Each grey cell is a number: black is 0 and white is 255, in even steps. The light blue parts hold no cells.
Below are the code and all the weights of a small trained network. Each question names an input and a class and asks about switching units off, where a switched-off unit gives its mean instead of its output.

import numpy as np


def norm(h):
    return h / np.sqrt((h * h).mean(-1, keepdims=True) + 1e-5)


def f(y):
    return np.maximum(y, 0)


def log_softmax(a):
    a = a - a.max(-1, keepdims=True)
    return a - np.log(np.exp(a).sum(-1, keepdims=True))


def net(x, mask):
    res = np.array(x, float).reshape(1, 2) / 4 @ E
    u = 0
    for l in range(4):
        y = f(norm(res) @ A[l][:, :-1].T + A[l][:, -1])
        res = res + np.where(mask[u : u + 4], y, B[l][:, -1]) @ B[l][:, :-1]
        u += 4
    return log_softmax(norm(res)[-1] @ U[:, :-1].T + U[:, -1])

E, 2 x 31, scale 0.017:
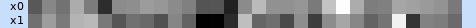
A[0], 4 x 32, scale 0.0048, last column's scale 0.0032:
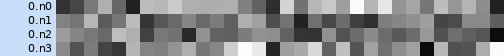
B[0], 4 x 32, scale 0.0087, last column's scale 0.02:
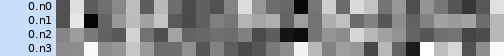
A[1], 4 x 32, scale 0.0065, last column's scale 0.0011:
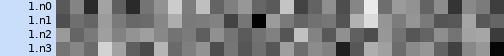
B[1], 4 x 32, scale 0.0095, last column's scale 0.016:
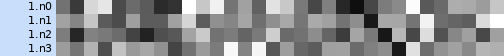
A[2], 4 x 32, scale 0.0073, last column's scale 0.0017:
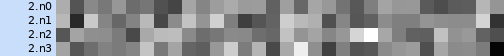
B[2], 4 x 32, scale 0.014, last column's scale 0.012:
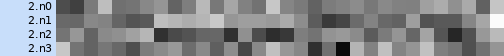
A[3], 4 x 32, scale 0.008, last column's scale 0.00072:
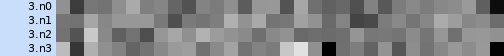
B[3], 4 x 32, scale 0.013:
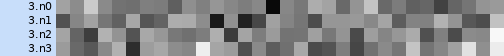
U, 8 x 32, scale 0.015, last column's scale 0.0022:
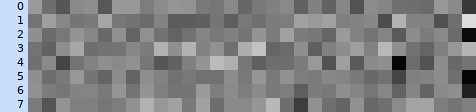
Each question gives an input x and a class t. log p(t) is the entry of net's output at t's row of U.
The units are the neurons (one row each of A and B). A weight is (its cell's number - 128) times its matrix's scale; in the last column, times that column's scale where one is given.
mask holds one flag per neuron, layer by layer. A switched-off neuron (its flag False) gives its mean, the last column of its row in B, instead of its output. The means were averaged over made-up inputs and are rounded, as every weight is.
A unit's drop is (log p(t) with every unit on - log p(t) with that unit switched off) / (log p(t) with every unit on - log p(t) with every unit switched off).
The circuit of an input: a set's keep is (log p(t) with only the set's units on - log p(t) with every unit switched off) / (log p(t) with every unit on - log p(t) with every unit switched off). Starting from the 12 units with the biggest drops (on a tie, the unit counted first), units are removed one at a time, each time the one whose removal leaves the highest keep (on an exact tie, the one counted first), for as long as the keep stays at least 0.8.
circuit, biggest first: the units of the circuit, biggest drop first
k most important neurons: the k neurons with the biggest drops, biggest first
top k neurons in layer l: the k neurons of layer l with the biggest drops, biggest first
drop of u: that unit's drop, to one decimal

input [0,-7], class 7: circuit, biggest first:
(0.n3)
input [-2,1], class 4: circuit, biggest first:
(0.n3 0.n1)
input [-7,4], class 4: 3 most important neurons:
(0.n3 1.n1 0.n1)
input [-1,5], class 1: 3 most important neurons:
(0.n2 1.n0 2.n1)
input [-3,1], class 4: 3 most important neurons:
(0.n3 1.n1 0.n1)
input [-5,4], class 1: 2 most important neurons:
(2.n1 3.n2)
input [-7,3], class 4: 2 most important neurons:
(0.n3 1.n1)
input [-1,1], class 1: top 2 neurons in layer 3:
(3.n2 3.n3)
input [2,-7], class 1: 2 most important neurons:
(0.n0 1.n0)
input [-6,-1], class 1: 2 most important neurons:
(0.n1 1.n0)
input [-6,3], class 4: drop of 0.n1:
0.1
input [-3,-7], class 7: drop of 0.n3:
0.1
